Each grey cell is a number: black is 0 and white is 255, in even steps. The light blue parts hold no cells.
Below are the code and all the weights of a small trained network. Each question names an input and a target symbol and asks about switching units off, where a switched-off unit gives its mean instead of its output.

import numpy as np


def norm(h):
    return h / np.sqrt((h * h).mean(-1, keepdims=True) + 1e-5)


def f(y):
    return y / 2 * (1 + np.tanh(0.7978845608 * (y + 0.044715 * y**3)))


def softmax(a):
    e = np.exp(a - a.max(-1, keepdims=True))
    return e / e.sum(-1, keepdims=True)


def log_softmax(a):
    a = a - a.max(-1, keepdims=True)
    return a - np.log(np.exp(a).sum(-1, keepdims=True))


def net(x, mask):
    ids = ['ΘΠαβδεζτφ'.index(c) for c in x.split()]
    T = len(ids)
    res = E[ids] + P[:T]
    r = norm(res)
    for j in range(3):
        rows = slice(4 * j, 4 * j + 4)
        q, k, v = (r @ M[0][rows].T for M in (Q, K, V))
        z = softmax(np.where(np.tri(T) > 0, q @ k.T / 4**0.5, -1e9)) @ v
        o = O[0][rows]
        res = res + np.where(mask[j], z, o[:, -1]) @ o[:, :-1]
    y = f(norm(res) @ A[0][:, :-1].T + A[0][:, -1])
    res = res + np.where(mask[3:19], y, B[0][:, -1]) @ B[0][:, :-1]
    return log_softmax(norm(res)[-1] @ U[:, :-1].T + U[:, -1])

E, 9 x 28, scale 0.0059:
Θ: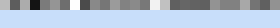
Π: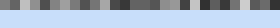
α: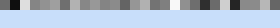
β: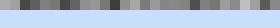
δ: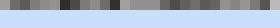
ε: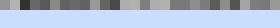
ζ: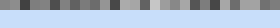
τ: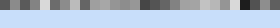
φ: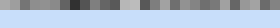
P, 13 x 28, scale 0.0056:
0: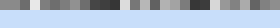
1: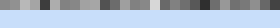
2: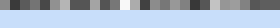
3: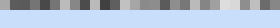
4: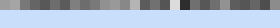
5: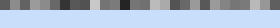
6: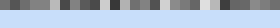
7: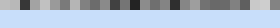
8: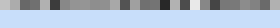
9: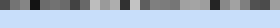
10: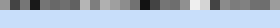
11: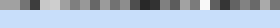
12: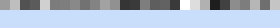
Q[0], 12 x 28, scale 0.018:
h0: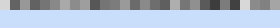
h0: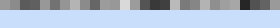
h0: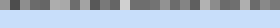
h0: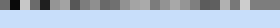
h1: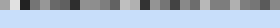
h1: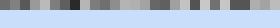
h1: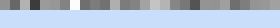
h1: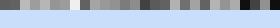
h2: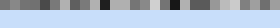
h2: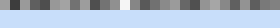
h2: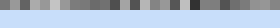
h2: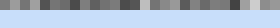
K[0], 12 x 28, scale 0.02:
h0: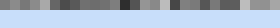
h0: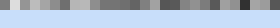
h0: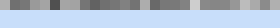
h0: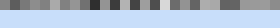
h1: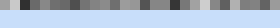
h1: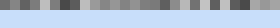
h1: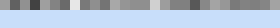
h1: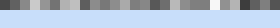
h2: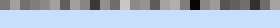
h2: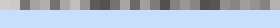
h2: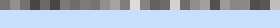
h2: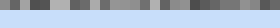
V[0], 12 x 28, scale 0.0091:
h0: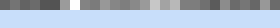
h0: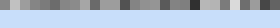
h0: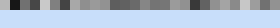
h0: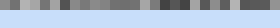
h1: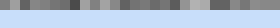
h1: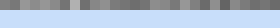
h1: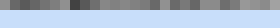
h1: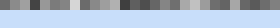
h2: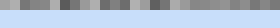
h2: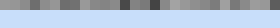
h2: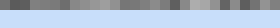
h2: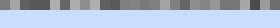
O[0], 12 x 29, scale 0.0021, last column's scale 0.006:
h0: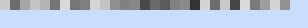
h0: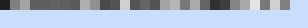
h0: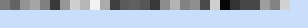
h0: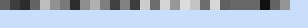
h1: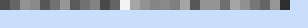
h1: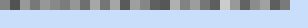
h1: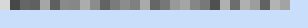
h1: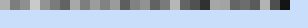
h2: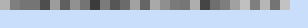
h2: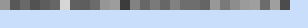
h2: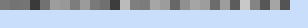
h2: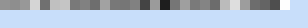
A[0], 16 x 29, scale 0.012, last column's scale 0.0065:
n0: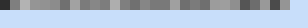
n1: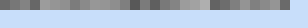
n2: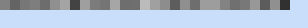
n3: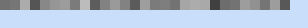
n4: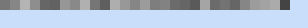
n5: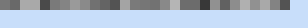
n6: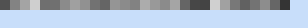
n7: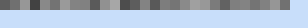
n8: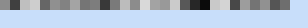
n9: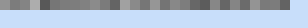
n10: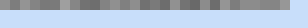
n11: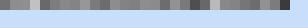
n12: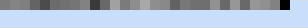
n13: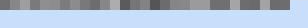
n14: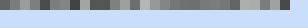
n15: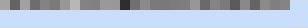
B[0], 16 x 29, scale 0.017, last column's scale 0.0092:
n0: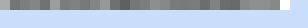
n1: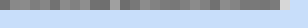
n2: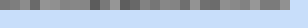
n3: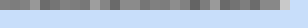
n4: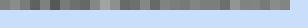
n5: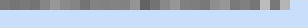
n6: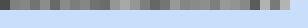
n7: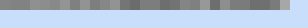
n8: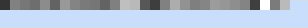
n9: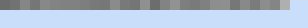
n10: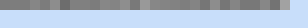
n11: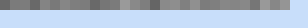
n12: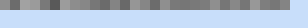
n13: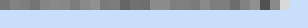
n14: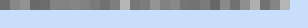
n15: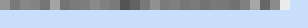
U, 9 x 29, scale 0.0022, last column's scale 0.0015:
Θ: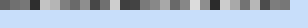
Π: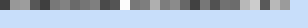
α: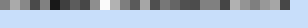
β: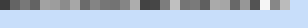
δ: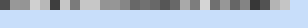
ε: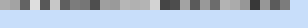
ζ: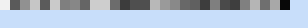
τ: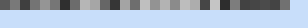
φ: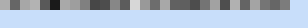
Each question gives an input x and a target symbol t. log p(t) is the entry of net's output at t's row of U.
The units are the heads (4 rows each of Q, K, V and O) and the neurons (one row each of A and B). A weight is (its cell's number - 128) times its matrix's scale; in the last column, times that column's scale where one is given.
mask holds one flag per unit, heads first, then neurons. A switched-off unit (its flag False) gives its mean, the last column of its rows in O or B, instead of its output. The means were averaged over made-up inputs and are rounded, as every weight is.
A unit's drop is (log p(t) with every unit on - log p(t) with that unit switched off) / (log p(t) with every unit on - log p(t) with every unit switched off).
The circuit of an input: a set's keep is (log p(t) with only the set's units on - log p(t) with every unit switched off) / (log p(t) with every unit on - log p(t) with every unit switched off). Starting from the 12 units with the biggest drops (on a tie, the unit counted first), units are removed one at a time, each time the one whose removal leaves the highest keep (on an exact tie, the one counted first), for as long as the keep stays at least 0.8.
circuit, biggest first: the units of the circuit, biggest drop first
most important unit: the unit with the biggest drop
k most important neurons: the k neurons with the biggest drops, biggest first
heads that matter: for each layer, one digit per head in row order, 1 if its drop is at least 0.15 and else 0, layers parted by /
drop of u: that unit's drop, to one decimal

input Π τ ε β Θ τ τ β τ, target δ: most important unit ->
h0
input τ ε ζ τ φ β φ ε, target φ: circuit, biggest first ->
h0, n12, h2
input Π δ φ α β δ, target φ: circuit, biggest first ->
h0, n12
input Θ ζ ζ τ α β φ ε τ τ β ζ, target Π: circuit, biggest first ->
n14, h1, h0
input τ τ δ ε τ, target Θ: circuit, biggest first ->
h0, n1
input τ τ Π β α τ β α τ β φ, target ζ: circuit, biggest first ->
h0, n15
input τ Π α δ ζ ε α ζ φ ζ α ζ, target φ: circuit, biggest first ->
h0, n12, h2
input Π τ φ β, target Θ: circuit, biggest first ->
h1, n2, h0
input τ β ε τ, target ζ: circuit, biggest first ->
h1, n0
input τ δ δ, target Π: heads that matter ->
010
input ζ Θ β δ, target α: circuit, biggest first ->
h0, h1, n4, h2
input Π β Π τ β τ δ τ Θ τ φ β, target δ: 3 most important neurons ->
n0, n1, n15
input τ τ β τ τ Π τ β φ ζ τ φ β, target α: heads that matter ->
110
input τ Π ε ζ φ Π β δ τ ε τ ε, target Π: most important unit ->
n14
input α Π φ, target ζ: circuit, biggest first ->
h1, h0, n8
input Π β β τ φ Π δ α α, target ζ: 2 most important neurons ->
n15, n0
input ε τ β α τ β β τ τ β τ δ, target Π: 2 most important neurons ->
n14, n3
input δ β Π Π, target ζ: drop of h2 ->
0.1
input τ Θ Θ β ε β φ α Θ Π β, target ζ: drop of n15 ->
0.2
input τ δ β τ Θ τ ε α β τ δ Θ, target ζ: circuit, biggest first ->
n15
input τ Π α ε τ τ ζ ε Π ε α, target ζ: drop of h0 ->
0.2
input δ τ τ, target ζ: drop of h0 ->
1.6
